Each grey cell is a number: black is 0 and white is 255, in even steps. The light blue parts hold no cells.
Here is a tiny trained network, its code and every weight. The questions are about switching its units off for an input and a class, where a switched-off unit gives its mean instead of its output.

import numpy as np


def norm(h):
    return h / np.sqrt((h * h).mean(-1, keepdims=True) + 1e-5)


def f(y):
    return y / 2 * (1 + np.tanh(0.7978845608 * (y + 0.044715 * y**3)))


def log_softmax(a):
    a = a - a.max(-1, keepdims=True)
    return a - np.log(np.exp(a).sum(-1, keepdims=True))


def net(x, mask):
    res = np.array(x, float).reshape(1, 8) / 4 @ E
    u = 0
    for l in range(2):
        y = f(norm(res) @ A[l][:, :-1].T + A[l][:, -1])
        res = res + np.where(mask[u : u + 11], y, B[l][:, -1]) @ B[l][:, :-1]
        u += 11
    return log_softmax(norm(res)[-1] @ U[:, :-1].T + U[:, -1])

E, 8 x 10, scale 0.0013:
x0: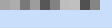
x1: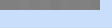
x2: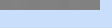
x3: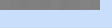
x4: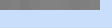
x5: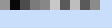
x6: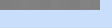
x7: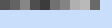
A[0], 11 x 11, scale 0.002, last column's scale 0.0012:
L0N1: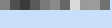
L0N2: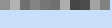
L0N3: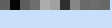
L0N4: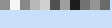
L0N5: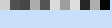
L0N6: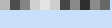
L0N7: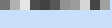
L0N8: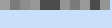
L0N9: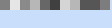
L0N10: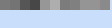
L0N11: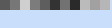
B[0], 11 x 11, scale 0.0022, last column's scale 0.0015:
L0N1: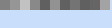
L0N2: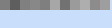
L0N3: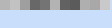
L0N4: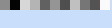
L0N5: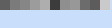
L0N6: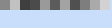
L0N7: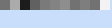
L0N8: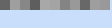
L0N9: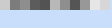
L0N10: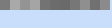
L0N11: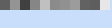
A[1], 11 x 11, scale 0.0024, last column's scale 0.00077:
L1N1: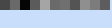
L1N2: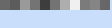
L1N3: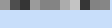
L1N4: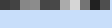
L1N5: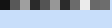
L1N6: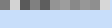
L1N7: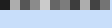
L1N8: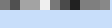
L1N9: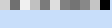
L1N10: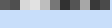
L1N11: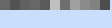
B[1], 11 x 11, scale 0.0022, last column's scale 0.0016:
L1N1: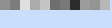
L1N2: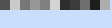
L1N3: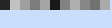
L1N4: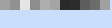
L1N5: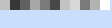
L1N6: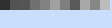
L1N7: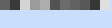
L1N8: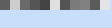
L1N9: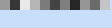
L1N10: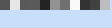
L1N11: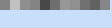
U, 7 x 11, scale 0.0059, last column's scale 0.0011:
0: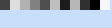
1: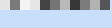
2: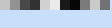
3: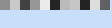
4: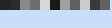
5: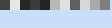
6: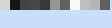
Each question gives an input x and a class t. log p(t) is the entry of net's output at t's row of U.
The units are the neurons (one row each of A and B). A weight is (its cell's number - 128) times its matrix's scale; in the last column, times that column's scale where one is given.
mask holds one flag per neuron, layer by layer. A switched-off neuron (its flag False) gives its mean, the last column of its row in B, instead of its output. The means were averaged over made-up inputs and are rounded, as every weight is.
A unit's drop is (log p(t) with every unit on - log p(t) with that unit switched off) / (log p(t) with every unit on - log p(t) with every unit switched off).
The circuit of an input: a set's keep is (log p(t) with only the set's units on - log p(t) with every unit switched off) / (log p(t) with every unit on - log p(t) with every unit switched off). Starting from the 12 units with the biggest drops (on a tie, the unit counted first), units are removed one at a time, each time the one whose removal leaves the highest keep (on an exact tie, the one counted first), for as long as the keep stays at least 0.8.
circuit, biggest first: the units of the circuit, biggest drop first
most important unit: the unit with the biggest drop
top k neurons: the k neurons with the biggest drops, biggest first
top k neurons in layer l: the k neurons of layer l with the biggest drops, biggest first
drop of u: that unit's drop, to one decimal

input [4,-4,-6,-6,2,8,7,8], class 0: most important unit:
L1N2
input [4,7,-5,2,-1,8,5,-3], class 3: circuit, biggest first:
(L0N6 L1N3)
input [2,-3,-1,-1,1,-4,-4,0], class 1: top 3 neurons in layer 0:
(L0N9 L0N4 L0N6)
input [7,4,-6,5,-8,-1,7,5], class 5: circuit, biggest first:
(L0N4 L1N6)
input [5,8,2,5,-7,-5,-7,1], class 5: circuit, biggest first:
(L0N7 L1N6)
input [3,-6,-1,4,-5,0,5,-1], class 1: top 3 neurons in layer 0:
(L0N9 L0N11 L0N7)
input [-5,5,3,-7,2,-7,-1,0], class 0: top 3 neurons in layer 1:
(L1N10 L1N8 L1N9)
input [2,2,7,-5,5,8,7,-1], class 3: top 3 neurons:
(L0N6 L0N4 L0N5)
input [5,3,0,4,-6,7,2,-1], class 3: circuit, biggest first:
(L0N4 L1N3)
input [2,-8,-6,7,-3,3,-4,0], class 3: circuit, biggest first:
(L0N4 L0N5)
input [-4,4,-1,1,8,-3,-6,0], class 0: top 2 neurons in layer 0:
(L0N4 L0N6)
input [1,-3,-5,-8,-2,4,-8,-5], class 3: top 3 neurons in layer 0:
(L0N5 L0N6 L0N9)
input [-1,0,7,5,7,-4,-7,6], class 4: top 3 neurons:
(L1N7 L0N3 L1N8)
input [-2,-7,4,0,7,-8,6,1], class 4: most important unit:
L0N7
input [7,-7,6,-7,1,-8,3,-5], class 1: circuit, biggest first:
(L0N4 L0N9)
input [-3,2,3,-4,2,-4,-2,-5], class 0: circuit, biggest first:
(L1N10 L0N4)
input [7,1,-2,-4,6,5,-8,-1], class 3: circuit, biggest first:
(L0N4 L1N3)
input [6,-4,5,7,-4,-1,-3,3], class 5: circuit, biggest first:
(L0N4 L1N6)
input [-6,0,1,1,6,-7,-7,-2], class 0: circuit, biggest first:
(L0N4 L1N10)
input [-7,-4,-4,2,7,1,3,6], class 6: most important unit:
L1N5
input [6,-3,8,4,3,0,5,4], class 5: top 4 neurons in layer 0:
(L0N4 L0N9 L0N7 L0N11)
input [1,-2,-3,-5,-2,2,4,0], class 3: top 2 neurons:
(L0N4 L0N6)
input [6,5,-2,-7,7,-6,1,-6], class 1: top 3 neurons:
(L0N4 L0N9 L1N9)
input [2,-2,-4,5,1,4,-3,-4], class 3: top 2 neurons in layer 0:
(L0N5 L0N6)
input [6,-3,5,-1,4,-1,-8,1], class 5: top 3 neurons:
(L0N9 L0N4 L1N7)
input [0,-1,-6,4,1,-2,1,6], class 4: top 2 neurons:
(L1N8 L0N3)
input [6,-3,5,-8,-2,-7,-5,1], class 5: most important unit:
L0N7
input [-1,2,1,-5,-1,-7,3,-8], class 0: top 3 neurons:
(L0N4 L1N10 L1N8)
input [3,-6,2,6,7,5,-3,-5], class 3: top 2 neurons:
(L0N5 L1N3)
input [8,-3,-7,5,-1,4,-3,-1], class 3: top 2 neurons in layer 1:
(L1N8 L1N10)
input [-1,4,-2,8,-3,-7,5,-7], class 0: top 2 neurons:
(L0N4 L1N10)
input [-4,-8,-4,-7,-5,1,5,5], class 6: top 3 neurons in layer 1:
(L1N5 L1N9 L1N3)
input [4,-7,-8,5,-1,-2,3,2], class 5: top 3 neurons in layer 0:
(L0N9 L0N7 L0N3)
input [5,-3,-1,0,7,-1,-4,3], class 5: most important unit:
L0N9
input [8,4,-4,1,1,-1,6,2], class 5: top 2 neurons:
(L0N9 L0N4)
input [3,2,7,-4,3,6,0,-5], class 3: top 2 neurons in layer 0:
(L0N5 L0N6)
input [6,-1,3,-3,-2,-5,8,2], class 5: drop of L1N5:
0.1
